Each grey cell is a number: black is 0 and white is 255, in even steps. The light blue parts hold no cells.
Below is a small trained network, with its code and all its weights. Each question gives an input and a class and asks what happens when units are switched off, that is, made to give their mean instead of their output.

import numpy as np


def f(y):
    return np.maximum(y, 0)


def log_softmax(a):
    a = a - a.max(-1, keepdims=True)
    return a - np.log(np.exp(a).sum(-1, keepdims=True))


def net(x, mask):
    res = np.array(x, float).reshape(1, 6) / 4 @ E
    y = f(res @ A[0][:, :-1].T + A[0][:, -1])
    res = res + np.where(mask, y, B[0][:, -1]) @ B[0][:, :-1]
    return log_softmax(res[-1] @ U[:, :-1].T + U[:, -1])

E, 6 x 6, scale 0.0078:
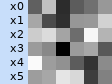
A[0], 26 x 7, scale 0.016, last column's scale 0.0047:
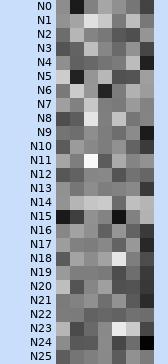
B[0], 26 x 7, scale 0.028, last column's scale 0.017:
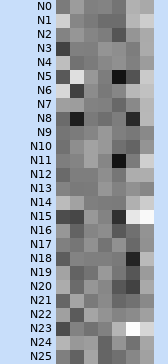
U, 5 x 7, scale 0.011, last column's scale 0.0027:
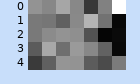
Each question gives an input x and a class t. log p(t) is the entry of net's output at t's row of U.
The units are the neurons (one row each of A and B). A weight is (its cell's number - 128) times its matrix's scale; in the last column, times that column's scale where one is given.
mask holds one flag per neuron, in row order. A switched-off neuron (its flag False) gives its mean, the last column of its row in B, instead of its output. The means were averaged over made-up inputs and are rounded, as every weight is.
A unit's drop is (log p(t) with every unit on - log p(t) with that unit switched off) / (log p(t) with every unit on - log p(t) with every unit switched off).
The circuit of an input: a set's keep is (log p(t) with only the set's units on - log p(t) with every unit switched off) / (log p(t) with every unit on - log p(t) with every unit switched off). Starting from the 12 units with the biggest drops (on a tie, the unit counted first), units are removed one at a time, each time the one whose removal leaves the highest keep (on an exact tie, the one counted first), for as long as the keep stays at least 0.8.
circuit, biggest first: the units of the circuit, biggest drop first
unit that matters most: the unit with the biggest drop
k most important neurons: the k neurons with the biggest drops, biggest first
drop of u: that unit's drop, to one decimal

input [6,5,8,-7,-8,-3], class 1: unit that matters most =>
N23
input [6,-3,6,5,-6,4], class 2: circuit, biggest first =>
N18, N15
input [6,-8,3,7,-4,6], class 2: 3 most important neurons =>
N15, N18, N23
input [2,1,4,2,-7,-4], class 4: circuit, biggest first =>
N18, N1
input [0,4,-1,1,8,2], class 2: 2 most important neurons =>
N15, N23
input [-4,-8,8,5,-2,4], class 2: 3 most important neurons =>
N18, N15, N8
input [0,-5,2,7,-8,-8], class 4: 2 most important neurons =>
N23, N5
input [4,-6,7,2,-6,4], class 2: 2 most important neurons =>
N18, N15
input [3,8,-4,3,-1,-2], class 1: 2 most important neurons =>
N11, N5
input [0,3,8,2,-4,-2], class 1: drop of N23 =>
0.2
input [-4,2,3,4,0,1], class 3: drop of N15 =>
0.3
